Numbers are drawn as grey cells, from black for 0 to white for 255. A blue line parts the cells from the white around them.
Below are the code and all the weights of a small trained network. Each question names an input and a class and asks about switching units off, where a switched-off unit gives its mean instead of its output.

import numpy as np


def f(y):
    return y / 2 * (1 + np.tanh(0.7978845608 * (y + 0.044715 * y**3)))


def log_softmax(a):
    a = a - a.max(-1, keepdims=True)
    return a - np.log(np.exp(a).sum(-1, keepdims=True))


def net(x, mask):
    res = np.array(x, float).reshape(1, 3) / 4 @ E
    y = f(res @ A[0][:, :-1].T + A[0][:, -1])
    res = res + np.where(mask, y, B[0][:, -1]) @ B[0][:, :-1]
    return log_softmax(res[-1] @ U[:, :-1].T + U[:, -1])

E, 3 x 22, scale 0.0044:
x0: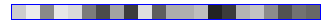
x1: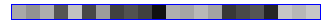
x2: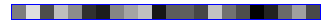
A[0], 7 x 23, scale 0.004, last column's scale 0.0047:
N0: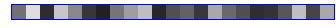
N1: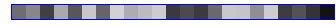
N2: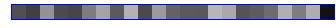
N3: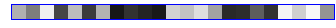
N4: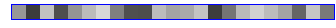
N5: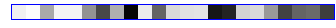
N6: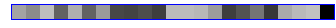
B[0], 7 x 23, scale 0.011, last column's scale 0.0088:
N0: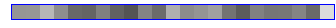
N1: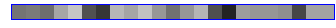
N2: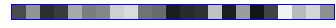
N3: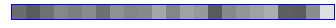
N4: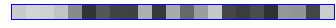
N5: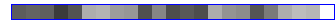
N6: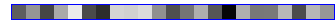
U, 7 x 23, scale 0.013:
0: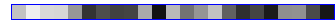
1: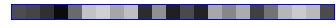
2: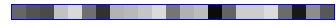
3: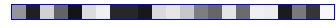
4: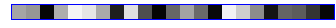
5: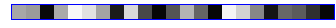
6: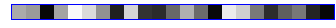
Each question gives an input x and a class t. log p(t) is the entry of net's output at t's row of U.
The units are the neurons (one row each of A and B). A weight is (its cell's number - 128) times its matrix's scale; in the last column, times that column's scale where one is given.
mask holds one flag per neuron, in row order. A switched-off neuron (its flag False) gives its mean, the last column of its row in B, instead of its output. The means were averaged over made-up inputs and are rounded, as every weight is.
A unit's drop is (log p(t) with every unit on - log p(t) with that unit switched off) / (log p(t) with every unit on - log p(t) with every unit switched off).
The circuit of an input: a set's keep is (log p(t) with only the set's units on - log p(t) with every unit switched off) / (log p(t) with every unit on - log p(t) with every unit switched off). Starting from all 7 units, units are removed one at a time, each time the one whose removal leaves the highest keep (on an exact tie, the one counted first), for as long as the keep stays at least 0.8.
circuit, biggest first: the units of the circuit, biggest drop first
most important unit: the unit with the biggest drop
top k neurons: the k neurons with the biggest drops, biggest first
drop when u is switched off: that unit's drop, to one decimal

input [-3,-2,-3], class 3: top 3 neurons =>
[N5, N6, N0]
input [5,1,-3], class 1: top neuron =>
[N5]
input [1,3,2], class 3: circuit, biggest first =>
[N4, N2]
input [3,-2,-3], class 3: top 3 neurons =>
[N2, N6, N0]
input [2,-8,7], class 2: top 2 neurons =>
[N1, N4]
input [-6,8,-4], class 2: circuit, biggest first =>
[N3, N6]
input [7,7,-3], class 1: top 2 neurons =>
[N5, N1]
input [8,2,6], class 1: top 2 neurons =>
[N5, N4]
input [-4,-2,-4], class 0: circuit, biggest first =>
[N5, N3]
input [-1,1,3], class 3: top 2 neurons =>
[N4, N6]
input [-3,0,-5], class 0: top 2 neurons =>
[N4, N5]
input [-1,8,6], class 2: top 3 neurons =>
[N3, N4, N6]
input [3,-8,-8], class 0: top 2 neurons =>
[N4, N3]
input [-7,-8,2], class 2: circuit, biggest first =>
[N1]
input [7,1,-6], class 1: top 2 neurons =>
[N5, N0]
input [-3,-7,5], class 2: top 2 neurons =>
[N4, N1]
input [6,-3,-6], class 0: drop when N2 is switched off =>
0.1
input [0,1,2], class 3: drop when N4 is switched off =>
0.8
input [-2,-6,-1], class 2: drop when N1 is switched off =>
0.1
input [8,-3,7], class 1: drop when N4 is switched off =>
0.6
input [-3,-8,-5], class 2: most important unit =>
N1
